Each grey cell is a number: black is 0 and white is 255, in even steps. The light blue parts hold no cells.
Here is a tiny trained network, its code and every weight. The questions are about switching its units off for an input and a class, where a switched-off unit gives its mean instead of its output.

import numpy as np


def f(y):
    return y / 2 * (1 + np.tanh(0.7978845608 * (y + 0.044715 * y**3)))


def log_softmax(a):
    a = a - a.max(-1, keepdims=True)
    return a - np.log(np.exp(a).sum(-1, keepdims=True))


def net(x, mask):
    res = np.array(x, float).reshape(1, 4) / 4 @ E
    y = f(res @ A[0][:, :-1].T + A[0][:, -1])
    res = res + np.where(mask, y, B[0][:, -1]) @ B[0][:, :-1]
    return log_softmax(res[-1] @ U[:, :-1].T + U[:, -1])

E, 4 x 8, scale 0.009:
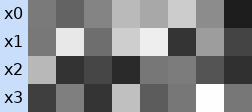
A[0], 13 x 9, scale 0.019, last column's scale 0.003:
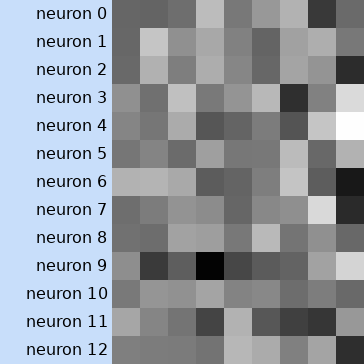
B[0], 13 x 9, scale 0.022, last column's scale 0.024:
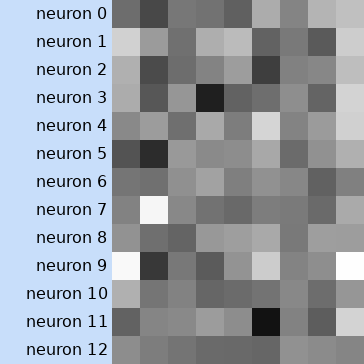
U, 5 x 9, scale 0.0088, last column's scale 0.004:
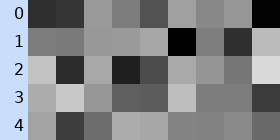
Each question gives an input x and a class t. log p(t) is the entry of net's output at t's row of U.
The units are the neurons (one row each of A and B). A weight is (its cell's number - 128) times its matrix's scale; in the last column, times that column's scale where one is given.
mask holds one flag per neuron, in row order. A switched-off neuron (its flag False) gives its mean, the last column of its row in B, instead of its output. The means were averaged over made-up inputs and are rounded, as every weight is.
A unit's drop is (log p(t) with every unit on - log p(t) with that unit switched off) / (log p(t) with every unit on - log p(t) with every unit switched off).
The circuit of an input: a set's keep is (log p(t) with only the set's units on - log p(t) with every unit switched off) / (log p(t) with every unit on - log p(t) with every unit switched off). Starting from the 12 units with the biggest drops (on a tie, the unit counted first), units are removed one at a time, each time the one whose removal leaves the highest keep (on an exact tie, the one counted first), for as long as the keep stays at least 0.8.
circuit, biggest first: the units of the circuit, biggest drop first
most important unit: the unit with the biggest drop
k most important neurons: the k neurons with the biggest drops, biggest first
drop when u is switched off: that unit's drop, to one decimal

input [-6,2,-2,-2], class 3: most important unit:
neuron 11
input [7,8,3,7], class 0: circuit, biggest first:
[neuron 0; neuron 9]
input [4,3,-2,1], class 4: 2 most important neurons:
[neuron 3; neuron 9]
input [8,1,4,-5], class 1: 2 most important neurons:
[neuron 11; neuron 9]
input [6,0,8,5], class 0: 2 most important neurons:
[neuron 9; neuron 3]
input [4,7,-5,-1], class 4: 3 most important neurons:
[neuron 11; neuron 0; neuron 5]
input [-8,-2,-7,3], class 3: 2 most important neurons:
[neuron 7; neuron 11]
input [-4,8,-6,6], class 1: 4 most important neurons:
[neuron 9; neuron 1; neuron 4; neuron 2]
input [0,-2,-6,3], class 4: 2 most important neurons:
[neuron 11; neuron 8]
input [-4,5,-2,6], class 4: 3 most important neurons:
[neuron 11; neuron 5; neuron 0]
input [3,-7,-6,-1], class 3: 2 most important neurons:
[neuron 7; neuron 9]
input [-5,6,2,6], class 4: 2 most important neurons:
[neuron 11; neuron 5]
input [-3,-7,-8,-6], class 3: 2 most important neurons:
[neuron 7; neuron 4]
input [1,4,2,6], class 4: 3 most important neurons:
[neuron 3; neuron 9; neuron 2]
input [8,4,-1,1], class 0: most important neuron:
[neuron 9]
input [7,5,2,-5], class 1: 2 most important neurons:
[neuron 11; neuron 9]
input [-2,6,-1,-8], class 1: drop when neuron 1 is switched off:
0.0
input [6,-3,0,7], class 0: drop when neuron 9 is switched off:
0.2
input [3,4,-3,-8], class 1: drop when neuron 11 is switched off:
0.4
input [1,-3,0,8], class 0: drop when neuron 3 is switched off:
0.1
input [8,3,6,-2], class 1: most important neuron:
[neuron 11]
